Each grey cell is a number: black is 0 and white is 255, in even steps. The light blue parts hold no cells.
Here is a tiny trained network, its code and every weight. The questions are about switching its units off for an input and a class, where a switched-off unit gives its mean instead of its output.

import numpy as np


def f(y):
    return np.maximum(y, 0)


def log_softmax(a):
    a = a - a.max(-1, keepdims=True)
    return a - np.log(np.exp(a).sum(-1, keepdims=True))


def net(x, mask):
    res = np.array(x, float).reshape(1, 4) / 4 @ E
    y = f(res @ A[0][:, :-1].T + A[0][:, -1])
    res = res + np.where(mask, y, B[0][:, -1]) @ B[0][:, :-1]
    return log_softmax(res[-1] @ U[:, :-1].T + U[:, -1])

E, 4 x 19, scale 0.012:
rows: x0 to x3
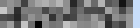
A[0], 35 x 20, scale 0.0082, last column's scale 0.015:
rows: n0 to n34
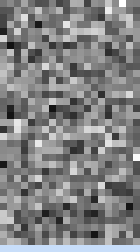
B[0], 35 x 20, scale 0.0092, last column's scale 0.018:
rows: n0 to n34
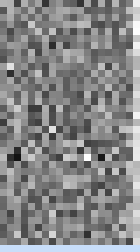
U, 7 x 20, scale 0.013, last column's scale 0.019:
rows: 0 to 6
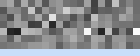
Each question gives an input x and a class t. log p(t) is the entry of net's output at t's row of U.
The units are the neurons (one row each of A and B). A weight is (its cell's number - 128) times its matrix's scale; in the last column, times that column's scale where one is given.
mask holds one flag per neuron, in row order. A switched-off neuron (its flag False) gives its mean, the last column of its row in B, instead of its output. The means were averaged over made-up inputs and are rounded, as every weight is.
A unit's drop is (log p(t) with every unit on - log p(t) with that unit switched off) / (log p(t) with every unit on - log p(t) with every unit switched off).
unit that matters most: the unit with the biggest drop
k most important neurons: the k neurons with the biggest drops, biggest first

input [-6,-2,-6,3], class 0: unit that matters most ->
n0
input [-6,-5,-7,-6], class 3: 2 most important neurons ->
(n19; n28)
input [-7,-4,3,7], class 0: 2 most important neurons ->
(n0; n13)
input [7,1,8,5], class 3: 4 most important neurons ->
(n6; n16; n15; n0)
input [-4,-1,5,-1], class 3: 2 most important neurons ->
(n6; n15)
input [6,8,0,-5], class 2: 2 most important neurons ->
(n33; n30)
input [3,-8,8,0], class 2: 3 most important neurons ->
(n18; n4; n23)
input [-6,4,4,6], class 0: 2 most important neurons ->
(n13; n0)
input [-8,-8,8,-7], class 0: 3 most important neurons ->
(n0; n13; n2)
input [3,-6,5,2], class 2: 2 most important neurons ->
(n18; n4)
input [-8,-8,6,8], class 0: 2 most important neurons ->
(n0; n13)
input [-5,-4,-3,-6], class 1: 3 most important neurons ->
(n20; n1; n21)
